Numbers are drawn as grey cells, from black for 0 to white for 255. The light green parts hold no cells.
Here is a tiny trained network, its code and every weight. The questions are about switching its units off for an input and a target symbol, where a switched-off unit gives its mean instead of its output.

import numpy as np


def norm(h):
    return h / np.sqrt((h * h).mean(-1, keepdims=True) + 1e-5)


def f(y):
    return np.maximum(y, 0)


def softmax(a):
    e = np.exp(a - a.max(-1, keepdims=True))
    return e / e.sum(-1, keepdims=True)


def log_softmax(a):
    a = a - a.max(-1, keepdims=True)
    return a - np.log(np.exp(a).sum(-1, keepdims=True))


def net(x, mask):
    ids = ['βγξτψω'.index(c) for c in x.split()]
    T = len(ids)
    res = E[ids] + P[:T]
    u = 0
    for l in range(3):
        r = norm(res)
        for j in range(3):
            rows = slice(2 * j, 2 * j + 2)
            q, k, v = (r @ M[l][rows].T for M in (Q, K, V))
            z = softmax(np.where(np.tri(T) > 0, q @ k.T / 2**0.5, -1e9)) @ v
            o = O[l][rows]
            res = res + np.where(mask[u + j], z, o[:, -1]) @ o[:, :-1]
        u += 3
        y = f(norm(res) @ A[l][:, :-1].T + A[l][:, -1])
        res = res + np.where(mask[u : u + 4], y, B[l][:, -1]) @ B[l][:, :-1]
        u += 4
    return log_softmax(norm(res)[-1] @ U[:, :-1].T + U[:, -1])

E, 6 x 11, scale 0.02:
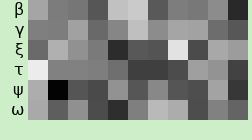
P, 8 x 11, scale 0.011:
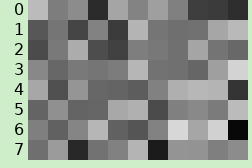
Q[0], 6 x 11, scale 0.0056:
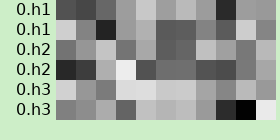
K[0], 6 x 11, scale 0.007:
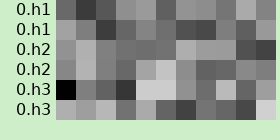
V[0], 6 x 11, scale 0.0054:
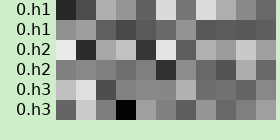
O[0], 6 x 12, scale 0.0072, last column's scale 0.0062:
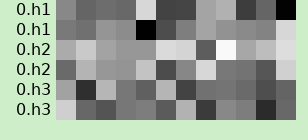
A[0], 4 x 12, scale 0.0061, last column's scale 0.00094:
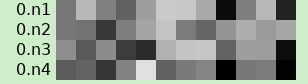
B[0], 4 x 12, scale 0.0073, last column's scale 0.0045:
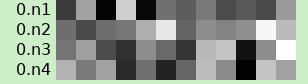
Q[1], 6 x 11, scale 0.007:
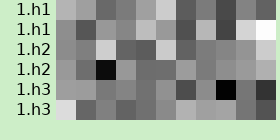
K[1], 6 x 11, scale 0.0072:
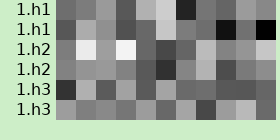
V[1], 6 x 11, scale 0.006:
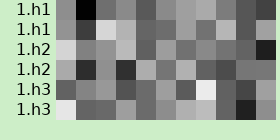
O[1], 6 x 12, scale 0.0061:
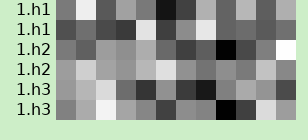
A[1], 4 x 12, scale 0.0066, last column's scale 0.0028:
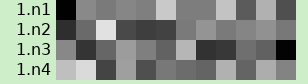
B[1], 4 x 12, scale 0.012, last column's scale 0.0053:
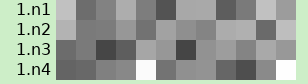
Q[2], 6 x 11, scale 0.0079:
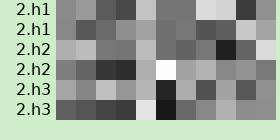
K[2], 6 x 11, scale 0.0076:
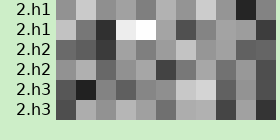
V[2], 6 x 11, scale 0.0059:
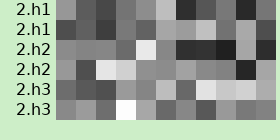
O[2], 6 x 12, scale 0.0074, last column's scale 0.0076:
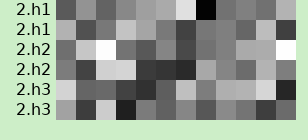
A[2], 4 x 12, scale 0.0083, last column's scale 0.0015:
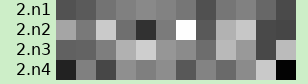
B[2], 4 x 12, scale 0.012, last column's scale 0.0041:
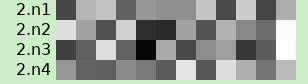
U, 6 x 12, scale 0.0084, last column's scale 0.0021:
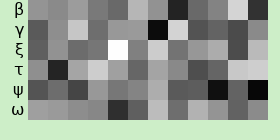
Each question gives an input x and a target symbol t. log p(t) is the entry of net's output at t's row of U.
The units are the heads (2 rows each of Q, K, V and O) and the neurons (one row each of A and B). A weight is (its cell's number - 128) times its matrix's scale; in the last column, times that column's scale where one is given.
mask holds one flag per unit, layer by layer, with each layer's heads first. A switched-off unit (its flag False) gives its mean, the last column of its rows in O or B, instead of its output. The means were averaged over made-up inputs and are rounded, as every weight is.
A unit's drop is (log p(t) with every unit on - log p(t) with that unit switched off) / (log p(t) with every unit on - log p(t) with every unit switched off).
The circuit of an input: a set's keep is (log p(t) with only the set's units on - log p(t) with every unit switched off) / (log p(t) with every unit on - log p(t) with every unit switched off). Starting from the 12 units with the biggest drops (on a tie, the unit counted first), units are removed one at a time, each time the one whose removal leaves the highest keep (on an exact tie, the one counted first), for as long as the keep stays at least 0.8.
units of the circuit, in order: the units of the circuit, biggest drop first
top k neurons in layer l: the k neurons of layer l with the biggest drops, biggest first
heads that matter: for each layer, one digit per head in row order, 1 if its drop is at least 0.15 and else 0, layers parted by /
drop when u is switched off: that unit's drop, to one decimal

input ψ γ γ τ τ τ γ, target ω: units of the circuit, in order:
[2.h3, 2.n2]
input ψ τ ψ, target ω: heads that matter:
000 / 010 / 000
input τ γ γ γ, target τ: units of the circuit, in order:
[1.n1]
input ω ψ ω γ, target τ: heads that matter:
000 / 000 / 010
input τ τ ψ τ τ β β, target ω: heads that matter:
000 / 100 / 001
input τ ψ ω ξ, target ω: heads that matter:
000 / 001 / 000
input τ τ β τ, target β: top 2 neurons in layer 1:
[1.n3, 1.n4]
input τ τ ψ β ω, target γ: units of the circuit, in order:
[0.n3, 2.n2]
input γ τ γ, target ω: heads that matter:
010 / 011 / 101
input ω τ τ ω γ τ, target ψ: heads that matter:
100 / 010 / 011
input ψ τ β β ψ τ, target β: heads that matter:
100 / 100 / 001
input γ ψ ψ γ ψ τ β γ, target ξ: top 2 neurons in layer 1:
[1.n1, 1.n2]
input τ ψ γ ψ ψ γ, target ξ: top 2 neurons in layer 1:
[1.n1, 1.n4]
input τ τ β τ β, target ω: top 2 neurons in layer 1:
[1.n4, 1.n3]
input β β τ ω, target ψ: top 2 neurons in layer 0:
[0.n3, 0.n1]
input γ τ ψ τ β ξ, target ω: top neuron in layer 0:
[0.n1]
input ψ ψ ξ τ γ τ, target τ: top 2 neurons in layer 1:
[1.n4, 1.n2]
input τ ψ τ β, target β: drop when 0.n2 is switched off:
0.4
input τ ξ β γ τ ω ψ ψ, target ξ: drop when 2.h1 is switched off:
0.0
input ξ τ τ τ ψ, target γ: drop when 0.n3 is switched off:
0.1
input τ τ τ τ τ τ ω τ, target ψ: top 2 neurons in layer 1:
[1.n4, 1.n2]
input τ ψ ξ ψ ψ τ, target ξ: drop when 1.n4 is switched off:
0.7
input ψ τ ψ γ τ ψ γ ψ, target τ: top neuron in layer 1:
[1.n2]
